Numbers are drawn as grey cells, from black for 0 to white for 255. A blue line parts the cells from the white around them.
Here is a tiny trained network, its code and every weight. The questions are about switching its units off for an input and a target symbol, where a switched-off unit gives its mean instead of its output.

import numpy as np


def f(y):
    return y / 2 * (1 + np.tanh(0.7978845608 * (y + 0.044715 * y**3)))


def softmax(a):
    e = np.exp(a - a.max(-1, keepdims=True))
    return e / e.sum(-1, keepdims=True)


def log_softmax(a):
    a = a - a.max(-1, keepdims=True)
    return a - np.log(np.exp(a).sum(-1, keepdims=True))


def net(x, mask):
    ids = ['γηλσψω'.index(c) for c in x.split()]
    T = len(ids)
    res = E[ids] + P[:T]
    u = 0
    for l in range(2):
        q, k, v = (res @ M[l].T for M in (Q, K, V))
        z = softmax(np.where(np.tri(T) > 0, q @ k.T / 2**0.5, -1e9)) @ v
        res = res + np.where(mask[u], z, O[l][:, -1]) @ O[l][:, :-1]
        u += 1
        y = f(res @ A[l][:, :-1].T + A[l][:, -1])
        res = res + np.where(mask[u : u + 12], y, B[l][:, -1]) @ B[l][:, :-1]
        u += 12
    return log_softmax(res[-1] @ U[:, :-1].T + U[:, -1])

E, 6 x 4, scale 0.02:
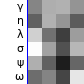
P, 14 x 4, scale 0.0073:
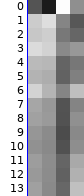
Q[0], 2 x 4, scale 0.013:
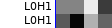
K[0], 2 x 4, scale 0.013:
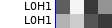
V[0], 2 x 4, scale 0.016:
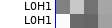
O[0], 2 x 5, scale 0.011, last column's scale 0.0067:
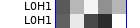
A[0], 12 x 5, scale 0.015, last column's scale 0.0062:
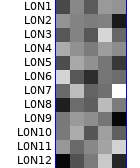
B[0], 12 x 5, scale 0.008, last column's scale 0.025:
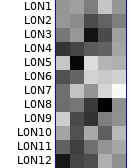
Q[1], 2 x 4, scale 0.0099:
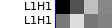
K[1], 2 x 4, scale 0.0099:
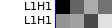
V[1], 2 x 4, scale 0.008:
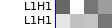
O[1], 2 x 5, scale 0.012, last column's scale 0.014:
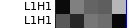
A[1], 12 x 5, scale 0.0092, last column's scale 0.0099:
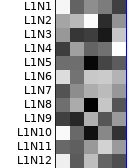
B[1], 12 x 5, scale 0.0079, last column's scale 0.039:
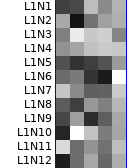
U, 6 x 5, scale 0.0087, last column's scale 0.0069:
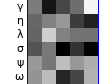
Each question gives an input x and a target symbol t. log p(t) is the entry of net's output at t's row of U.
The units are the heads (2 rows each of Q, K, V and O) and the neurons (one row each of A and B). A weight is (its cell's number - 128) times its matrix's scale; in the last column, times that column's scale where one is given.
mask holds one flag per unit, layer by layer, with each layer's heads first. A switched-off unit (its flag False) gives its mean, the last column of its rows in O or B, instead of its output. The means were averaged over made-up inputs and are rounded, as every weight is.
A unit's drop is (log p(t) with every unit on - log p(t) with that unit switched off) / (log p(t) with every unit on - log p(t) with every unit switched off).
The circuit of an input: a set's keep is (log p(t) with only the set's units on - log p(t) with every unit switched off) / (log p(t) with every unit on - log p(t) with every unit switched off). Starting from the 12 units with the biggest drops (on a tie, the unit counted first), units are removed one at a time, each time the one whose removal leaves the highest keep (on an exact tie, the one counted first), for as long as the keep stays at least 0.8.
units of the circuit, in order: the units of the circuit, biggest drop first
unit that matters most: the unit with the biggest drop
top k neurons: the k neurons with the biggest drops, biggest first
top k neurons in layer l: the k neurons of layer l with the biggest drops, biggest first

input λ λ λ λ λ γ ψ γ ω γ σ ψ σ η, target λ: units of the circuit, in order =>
[L0N7; L0H1]
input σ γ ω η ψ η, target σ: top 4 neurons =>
[L1N9; L0N6; L0N7; L0N4]
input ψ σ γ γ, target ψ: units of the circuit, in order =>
[L1N6; L1N9]
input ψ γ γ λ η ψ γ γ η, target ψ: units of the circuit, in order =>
[L1N6]
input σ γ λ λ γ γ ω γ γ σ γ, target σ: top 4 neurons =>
[L1N9; L0N6; L0N7; L0N11]
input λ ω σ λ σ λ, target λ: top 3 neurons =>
[L1N4; L1N6; L0N6]
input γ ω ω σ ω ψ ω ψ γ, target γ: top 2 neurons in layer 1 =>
[L1N2; L1N6]
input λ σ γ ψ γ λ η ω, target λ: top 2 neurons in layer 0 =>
[L0N1; L0N7]
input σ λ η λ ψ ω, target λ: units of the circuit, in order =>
[L0H1; L0N7]
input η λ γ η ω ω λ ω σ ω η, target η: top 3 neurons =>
[L1N6; L1N1; L1N12]
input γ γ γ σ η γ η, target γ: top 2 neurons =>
[L0N7; L1N2]
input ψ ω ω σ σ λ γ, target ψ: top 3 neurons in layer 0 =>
[L0N6; L0N7; L0N11]
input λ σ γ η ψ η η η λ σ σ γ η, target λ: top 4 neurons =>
[L1N6; L0N6; L1N4; L0N7]
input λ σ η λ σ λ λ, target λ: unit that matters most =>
L0N6
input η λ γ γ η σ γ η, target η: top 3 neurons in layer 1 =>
[L1N6; L1N10; L1N12]
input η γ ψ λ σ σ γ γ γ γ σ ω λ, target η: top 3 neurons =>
[L1N6; L1N10; L0N7]
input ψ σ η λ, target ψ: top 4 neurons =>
[L0N6; L0N5; L1N6; L0N4]
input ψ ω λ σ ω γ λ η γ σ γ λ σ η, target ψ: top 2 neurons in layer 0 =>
[L0N6; L0N7]
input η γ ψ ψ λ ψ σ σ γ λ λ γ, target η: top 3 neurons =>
[L1N6; L1N10; L1N1]
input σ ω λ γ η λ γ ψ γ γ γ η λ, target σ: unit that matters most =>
L1H1
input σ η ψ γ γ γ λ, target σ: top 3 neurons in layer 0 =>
[L0N7; L0N6; L0N11]
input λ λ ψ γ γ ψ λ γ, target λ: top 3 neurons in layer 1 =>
[L1N6; L1N4; L1N2]
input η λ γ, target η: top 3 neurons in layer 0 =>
[L0N7; L0N6; L0N12]
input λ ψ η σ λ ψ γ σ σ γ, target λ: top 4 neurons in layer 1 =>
[L1N6; L1N4; L1N2; L1N9]
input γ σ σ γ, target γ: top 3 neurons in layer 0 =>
[L0N7; L0N3; L0N9]
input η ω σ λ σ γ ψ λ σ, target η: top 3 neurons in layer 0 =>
[L0N7; L0N12; L0N6]
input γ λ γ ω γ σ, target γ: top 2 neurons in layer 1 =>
[L1N4; L1N6]
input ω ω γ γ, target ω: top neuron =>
[L0N12]
